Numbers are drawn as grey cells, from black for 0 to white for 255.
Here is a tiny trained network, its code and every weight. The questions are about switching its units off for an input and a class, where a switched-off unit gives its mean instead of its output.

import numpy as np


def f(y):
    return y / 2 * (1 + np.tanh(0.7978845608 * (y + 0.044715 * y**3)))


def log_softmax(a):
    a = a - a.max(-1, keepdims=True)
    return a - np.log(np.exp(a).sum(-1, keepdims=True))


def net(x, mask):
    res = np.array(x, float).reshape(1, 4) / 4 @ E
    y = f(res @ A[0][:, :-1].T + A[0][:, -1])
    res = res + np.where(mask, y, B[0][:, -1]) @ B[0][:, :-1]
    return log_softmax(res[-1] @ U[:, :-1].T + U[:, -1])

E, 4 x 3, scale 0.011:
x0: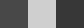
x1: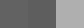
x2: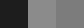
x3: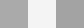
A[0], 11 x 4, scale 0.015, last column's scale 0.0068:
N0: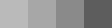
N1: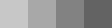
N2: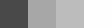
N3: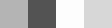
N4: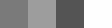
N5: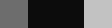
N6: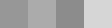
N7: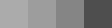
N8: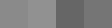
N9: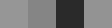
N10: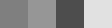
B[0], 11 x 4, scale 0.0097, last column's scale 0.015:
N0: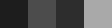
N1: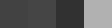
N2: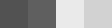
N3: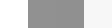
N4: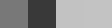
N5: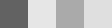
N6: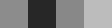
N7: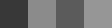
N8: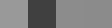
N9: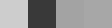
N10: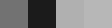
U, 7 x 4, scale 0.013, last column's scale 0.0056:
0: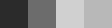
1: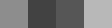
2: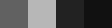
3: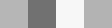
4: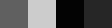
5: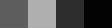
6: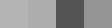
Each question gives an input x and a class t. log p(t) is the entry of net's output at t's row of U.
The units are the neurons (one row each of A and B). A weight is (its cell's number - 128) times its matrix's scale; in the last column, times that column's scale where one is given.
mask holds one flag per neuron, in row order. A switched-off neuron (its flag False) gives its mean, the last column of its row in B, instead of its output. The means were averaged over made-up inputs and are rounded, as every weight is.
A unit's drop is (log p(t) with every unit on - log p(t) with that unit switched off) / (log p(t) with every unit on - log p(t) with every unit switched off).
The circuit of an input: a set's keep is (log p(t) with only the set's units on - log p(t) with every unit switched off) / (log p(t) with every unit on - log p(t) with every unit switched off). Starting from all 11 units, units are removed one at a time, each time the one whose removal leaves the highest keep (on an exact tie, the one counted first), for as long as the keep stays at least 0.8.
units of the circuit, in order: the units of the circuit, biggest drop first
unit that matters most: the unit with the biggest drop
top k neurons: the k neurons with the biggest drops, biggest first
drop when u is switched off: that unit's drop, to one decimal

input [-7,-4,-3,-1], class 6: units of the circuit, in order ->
(N2 N4 N10)
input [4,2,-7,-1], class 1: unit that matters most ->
N2
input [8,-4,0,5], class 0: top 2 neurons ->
(N3 N4)
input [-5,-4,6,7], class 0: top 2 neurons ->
(N9 N0)
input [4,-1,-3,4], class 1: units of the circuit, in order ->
(N5 N1)
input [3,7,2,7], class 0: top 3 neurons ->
(N3 N9 N2)
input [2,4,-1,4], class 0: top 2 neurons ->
(N3 N9)
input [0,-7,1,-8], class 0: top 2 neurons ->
(N3 N5)
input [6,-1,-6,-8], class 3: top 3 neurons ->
(N9 N0 N1)
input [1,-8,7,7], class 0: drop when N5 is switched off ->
0.0
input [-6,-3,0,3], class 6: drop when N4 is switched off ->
0.2
